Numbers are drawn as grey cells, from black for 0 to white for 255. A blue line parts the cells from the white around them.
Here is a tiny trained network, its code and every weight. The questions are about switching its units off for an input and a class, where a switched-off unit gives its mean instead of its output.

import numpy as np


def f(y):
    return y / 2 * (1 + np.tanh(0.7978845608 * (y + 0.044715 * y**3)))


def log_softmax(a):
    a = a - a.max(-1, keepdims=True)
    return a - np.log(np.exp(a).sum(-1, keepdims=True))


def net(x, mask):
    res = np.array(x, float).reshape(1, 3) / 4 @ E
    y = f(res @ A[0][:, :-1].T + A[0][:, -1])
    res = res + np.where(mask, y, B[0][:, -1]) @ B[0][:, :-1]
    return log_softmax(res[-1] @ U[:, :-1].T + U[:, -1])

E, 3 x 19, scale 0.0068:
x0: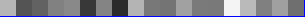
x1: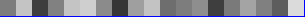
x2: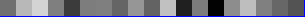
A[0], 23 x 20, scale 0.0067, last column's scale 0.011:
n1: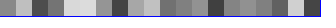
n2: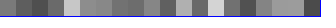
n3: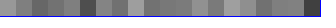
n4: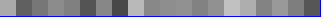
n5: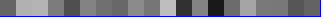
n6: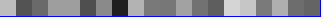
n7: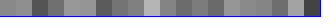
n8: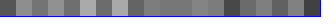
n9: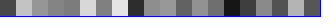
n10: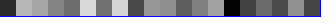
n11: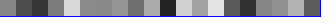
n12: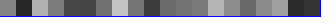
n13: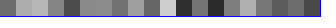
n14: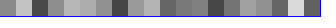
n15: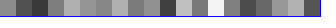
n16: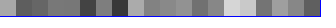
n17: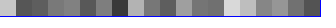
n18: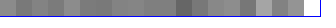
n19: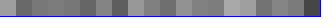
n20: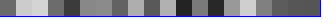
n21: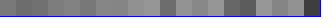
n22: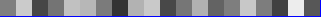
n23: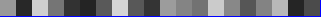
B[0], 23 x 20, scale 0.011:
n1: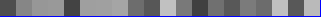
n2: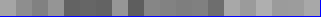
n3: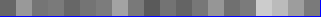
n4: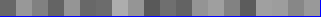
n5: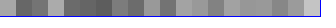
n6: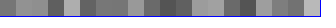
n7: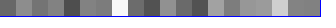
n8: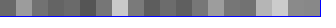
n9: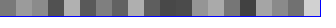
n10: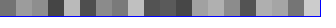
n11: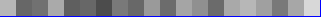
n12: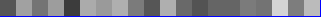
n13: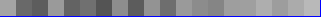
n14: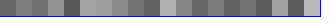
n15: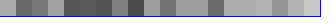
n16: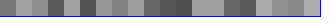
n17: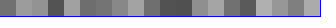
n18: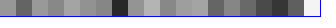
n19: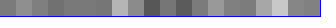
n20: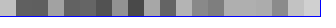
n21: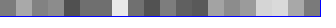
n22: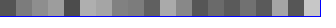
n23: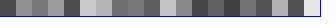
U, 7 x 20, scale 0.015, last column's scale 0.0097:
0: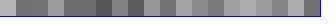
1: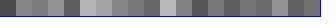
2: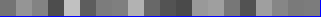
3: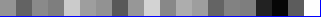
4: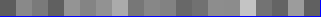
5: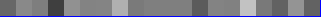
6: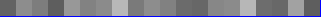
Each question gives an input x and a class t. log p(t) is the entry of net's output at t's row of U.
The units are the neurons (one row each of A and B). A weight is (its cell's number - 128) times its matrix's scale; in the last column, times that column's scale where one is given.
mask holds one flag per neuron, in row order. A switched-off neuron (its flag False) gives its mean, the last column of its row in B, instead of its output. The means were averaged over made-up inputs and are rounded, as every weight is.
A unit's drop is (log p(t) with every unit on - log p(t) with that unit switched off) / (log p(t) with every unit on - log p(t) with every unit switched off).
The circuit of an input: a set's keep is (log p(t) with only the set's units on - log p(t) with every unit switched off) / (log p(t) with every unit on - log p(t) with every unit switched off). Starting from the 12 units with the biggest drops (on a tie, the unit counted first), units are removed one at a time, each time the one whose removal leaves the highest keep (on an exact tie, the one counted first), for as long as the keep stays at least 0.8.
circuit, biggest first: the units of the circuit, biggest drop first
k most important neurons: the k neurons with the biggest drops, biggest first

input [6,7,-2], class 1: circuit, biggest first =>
n22
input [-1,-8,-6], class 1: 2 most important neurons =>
n23, n12
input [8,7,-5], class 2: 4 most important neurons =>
n6, n17, n16, n23
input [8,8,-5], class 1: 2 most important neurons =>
n22, n1
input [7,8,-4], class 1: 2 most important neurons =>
n22, n1
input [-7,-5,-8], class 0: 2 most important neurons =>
n11, n15
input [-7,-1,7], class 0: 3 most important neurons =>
n20, n5, n13
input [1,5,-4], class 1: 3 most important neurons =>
n22, n1, n20
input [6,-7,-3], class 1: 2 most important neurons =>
n23, n12
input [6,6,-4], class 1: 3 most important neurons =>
n22, n1, n14
